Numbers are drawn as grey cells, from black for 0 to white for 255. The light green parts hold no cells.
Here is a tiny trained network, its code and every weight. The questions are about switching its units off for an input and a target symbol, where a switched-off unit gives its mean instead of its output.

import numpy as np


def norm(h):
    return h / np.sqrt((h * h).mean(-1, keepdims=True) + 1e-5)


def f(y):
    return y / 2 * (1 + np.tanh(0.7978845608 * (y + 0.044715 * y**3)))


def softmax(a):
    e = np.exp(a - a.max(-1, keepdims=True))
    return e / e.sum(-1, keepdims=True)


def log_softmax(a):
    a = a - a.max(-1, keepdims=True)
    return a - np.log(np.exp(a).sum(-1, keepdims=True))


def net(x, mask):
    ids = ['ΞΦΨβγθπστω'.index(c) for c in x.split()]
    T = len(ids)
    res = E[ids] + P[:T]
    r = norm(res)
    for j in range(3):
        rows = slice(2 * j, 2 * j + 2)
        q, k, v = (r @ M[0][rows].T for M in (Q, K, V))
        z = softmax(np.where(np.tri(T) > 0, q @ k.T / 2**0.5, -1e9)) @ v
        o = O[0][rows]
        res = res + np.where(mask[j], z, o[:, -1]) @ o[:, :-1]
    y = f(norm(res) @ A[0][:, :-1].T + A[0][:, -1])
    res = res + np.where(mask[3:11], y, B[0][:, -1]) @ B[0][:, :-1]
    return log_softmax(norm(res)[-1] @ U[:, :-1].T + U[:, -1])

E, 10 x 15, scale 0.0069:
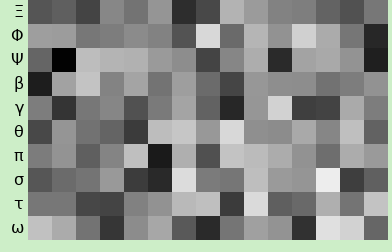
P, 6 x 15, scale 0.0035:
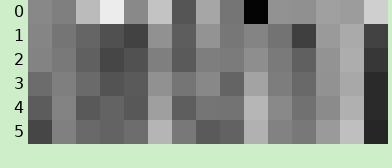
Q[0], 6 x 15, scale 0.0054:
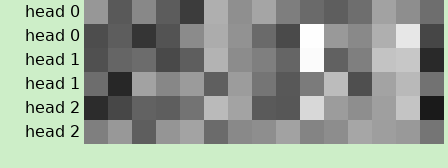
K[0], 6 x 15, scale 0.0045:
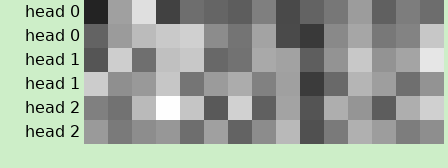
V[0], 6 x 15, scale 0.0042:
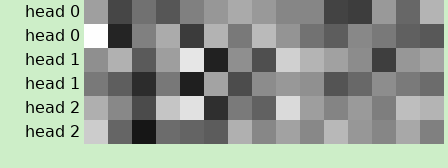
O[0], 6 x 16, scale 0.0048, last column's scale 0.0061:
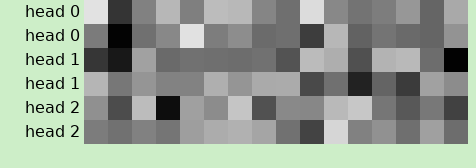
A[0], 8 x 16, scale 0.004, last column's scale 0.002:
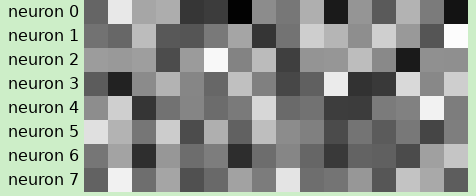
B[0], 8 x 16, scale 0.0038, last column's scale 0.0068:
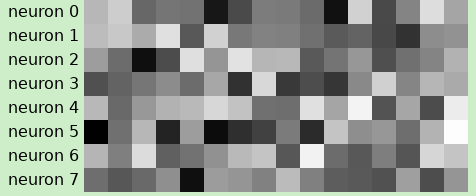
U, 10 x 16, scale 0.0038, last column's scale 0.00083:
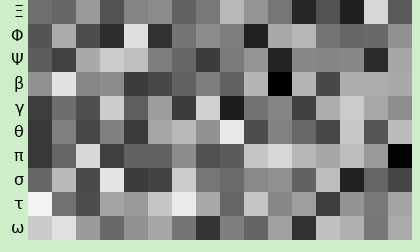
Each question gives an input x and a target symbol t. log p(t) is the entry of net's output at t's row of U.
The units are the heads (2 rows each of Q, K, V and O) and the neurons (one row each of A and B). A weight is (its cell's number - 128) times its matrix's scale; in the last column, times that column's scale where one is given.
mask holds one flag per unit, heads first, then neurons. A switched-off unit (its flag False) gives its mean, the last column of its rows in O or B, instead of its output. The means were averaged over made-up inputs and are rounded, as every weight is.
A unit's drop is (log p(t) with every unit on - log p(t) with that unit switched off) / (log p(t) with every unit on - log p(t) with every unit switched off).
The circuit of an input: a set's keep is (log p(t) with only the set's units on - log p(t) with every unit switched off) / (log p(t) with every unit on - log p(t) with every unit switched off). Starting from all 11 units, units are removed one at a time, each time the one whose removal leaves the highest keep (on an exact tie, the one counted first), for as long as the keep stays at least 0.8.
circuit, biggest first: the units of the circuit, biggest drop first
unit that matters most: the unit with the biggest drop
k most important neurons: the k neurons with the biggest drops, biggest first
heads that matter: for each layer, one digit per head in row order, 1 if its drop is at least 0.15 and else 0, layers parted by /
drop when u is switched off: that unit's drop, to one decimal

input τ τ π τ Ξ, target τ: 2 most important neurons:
[neuron 5; neuron 1]
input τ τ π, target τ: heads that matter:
101
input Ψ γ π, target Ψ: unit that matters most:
head 1
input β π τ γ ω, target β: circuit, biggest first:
[head 0; neuron 0]
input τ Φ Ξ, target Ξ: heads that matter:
010
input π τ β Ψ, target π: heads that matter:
011
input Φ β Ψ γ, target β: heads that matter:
100
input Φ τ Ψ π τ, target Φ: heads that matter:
101
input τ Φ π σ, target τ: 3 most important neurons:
[neuron 5; neuron 1; neuron 2]
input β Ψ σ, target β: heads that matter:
000
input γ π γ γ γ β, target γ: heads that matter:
010
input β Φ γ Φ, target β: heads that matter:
000
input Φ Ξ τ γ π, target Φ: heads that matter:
101
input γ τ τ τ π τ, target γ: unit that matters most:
head 1
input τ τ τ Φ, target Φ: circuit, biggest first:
[neuron 5; neuron 2]
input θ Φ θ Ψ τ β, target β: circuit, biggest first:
[neuron 0; head 0]
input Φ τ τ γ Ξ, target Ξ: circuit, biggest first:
[neuron 6; head 0]
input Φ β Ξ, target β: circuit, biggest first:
[neuron 0; head 2]
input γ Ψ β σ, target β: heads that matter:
100
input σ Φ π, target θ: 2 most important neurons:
[neuron 5; neuron 6]
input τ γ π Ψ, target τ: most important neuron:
[neuron 5]
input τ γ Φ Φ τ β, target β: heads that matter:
001
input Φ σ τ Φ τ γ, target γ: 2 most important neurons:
[neuron 3; neuron 5]
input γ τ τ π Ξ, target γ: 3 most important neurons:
[neuron 3; neuron 4; neuron 5]
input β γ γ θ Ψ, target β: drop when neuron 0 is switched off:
0.1
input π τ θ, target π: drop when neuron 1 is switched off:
0.0
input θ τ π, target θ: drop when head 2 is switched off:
0.4
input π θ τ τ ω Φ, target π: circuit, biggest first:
[head 1]
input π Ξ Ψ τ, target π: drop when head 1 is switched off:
0.8
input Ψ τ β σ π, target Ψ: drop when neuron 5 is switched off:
0.4
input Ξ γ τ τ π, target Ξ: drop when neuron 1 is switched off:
0.8
